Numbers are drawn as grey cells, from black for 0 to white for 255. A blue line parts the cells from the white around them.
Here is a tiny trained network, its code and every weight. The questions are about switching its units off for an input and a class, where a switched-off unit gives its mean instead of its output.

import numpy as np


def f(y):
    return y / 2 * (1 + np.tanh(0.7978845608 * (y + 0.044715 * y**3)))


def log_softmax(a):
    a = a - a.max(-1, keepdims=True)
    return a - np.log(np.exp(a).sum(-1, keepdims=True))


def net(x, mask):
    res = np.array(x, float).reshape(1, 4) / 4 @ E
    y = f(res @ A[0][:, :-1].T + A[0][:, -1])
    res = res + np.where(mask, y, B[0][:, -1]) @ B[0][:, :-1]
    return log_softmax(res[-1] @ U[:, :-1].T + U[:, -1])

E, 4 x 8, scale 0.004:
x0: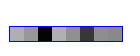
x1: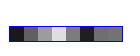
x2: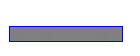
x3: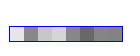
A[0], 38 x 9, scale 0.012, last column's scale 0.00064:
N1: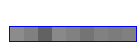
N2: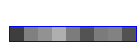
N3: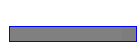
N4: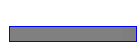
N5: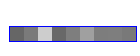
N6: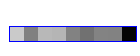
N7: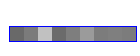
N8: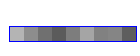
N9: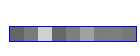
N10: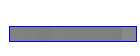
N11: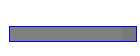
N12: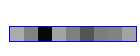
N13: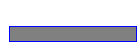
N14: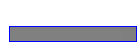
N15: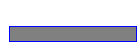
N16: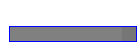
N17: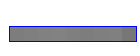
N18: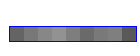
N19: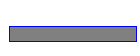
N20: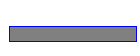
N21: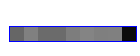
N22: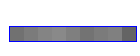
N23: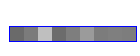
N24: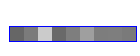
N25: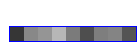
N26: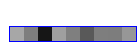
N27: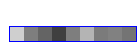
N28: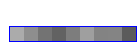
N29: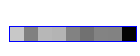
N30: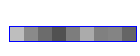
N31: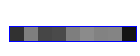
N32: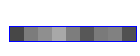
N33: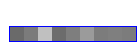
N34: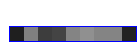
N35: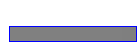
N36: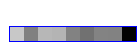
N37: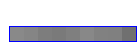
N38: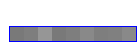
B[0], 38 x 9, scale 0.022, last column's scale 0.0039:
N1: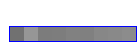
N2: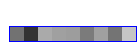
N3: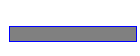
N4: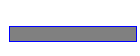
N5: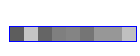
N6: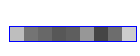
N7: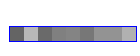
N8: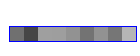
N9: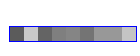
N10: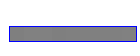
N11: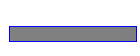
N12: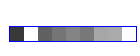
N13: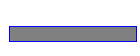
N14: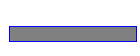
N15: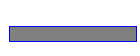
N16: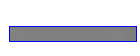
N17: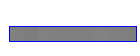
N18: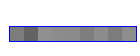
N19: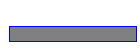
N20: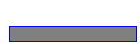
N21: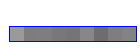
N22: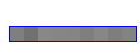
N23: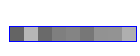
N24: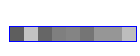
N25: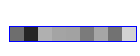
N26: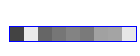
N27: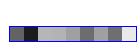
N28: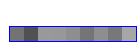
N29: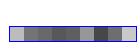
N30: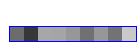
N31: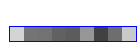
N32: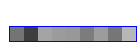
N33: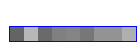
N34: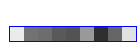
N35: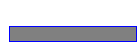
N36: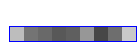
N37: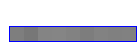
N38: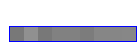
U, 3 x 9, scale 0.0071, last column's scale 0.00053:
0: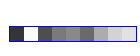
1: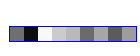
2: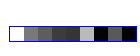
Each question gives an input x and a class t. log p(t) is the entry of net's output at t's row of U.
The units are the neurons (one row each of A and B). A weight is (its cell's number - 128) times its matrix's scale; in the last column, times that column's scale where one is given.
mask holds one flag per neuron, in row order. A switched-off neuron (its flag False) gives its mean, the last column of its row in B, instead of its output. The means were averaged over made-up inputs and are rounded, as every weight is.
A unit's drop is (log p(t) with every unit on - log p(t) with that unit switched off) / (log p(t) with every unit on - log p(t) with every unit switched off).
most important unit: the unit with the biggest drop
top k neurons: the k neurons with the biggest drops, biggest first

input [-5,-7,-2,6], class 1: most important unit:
N27
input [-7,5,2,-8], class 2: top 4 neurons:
N34; N31; N12; N26
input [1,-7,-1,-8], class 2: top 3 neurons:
N34; N31; N25
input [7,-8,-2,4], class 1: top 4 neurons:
N27; N30; N8; N28
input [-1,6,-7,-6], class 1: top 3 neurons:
N25; N2; N32
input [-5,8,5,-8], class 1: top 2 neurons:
N25; N2
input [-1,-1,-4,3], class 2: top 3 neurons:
N12; N26; N25
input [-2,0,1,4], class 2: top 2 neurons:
N12; N26
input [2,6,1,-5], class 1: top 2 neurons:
N25; N2
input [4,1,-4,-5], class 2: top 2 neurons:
N34; N31
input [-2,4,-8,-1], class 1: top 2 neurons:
N12; N26
